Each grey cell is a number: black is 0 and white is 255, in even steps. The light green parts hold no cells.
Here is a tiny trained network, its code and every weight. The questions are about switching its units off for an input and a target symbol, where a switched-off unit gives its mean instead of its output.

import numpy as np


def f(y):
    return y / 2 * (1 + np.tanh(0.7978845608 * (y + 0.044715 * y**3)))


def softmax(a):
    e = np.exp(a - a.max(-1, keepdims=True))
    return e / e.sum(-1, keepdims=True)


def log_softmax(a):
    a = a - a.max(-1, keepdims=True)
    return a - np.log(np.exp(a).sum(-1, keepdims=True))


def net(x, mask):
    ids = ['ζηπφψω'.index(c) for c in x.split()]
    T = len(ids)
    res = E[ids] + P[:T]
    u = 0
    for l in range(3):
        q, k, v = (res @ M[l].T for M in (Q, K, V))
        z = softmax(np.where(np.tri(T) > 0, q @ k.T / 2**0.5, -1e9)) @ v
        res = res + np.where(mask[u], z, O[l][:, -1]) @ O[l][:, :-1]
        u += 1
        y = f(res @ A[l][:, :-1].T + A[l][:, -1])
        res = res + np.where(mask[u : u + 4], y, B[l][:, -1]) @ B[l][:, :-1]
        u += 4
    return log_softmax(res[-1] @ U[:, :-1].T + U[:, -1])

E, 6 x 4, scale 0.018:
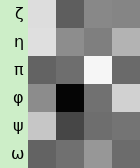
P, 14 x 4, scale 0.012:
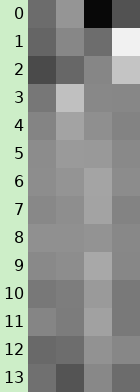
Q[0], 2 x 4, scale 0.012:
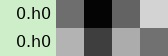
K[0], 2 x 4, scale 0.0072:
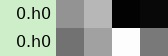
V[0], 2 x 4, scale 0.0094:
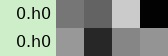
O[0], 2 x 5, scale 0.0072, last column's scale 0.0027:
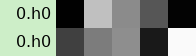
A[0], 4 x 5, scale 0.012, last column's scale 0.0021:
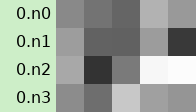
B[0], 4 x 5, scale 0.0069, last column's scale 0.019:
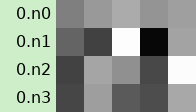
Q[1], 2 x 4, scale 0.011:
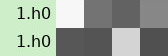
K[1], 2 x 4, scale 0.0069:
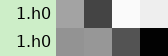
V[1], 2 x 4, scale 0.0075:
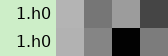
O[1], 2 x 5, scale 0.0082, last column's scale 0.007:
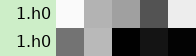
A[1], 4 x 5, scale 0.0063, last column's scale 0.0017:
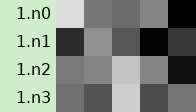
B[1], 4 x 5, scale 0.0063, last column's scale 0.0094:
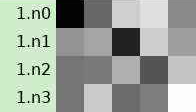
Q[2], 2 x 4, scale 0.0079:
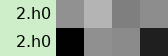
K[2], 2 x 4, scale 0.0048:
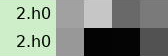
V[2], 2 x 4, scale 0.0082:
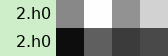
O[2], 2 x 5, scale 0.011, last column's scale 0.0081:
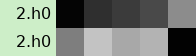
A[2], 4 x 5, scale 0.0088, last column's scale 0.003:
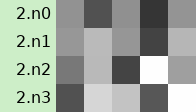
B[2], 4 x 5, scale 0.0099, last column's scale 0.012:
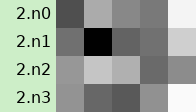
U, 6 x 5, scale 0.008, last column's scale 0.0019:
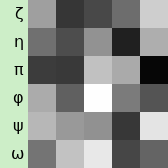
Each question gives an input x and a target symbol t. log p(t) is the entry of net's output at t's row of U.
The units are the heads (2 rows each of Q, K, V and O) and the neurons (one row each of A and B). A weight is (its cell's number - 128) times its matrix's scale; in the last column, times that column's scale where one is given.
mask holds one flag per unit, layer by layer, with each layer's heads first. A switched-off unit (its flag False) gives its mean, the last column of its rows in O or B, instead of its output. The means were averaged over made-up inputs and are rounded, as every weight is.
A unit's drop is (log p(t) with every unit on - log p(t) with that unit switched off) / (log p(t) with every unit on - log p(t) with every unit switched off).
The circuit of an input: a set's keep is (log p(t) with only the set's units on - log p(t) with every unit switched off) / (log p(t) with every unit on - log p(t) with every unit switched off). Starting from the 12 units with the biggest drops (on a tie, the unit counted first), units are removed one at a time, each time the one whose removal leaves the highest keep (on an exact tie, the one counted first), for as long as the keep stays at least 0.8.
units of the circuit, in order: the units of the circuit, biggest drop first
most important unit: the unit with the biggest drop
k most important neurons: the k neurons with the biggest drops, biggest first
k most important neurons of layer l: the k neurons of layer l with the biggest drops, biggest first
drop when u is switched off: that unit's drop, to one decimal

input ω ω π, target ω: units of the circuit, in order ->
2.h0; 1.h0
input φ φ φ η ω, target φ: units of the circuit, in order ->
0.h0; 2.h0
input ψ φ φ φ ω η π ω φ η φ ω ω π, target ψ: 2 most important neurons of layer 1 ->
1.n1; 1.n3
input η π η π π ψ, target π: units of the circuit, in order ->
0.h0; 1.h0; 0.n3
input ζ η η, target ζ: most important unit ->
1.h0
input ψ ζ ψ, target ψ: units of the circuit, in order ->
1.h0; 2.h0
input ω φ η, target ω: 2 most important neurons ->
2.n2; 0.n1
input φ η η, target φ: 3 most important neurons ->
0.n2; 0.n1; 1.n1
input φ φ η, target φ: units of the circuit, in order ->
2.h0; 0.h0; 0.n1
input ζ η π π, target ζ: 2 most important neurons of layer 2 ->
2.n1; 2.n3
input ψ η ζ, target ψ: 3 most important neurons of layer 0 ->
0.n2; 0.n0; 0.n1
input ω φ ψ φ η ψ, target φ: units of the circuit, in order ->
2.h0; 0.n2; 1.h0
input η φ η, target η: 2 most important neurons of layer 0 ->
0.n2; 0.n1
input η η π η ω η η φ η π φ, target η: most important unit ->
0.n2
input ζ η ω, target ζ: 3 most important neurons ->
2.n0; 0.n3; 1.n0
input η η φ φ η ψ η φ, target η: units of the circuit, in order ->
0.n2; 1.h0
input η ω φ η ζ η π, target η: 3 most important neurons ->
0.n2; 0.n0; 0.n1
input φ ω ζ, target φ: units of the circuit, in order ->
2.h0; 0.h0
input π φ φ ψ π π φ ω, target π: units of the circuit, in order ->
1.h0; 0.h0
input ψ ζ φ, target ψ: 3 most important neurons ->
1.n1; 0.n2; 2.n2
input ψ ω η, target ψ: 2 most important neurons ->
0.n2; 2.n2
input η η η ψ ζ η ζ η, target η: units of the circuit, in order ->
2.h0
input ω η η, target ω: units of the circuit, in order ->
2.h0; 1.h0; 0.n2
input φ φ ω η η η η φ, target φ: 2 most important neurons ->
0.n1; 0.n2
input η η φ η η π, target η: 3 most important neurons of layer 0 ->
0.n2; 0.n0; 0.n1
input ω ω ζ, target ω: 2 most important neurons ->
0.n1; 2.n2
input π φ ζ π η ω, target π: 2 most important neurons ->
0.n1; 2.n2
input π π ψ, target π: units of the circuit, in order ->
0.h0; 1.h0
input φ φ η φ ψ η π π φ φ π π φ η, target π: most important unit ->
0.h0
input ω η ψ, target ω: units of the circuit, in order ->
2.h0; 1.h0; 0.n1
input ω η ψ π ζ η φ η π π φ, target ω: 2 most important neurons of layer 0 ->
0.n2; 0.n1
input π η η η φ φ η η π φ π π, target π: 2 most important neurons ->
2.n3; 0.n1
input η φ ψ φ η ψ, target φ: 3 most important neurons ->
0.n2; 0.n1; 0.n3
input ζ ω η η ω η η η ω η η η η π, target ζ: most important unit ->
1.h0
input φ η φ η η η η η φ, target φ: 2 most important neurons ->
0.n2; 0.n1
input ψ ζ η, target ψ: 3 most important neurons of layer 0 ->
0.n2; 0.n0; 0.n1
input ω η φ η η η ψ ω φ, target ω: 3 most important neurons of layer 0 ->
0.n2; 0.n1; 0.n0
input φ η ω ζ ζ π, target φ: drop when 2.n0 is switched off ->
0.1
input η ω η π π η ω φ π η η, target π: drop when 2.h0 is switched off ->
0.4
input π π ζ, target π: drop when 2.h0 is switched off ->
0.2
